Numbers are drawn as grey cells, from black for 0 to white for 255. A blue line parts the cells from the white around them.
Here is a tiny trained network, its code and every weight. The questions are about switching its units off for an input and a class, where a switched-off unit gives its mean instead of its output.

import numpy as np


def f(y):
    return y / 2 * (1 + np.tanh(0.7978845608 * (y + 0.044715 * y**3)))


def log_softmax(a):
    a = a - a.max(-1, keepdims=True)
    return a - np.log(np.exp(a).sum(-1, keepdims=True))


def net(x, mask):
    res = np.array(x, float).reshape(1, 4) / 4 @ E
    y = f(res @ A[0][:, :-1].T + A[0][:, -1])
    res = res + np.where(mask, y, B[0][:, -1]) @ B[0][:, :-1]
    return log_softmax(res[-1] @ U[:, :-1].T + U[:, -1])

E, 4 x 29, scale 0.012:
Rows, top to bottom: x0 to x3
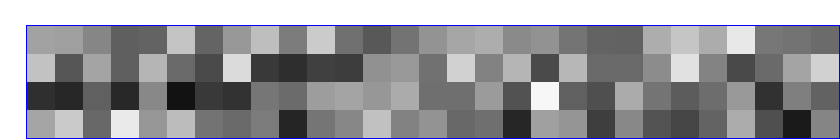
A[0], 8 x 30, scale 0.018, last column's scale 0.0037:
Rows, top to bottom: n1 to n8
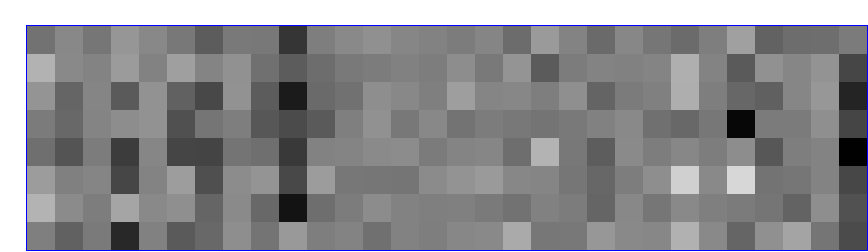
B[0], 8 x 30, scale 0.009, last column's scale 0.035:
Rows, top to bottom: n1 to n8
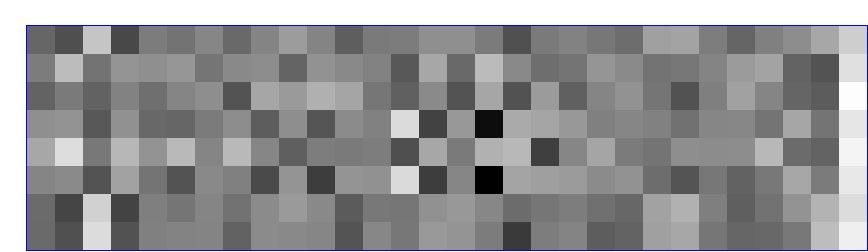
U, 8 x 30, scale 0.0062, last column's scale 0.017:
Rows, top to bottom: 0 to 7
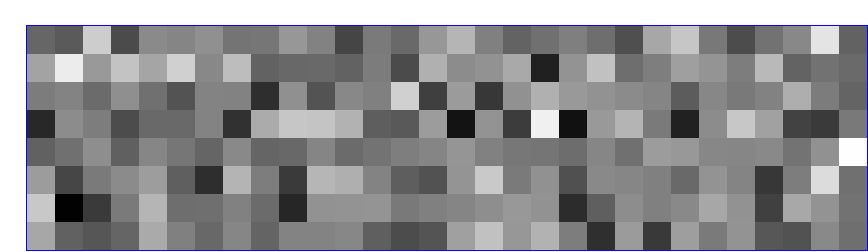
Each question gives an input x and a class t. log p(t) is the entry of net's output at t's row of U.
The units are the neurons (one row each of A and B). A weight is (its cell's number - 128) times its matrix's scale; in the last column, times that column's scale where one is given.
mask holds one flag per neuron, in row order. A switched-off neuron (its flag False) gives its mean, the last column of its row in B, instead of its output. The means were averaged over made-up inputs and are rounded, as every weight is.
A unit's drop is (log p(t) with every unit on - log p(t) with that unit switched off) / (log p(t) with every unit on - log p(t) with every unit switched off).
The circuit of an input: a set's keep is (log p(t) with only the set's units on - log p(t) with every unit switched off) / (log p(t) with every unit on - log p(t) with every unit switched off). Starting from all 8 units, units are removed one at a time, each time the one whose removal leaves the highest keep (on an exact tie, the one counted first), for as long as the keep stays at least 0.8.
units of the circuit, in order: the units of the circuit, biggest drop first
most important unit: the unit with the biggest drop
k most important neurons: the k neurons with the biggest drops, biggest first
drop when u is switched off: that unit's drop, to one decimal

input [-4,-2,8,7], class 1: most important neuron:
[n5]
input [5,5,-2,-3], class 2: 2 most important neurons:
[n6; n5]
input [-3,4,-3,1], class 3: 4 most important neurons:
[n5; n6; n2; n3]
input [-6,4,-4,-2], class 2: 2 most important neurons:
[n4; n5]
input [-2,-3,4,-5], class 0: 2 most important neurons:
[n3; n8]
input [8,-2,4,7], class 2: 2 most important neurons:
[n6; n8]
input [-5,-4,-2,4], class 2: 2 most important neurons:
[n3; n8]
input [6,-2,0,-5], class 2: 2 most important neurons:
[n6; n7]
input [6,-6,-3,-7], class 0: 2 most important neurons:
[n3; n4]
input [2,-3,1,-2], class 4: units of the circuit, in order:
[n3; n6; n7]
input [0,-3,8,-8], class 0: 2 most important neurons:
[n8; n2]
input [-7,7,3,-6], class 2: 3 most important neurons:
[n4; n7; n1]
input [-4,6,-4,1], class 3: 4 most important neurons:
[n3; n5; n2; n6]
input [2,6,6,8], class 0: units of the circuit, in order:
[n7]
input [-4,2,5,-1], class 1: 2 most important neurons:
[n5; n6]
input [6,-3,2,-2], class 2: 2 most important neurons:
[n3; n6]
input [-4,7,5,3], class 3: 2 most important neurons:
[n3; n6]
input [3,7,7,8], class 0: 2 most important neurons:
[n7; n1]
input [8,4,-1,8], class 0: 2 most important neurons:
[n7; n1]
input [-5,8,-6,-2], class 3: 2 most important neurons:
[n3; n2]
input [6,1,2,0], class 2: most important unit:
n6
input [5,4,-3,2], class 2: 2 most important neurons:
[n6; n5]
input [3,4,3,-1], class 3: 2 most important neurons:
[n3; n4]
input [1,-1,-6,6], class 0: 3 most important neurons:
[n5; n7; n3]
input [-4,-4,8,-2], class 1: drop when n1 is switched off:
0.0
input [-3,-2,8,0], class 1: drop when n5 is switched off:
0.7
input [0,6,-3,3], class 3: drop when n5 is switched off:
0.2
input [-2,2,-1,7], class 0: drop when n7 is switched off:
0.1
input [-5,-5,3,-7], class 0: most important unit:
n3
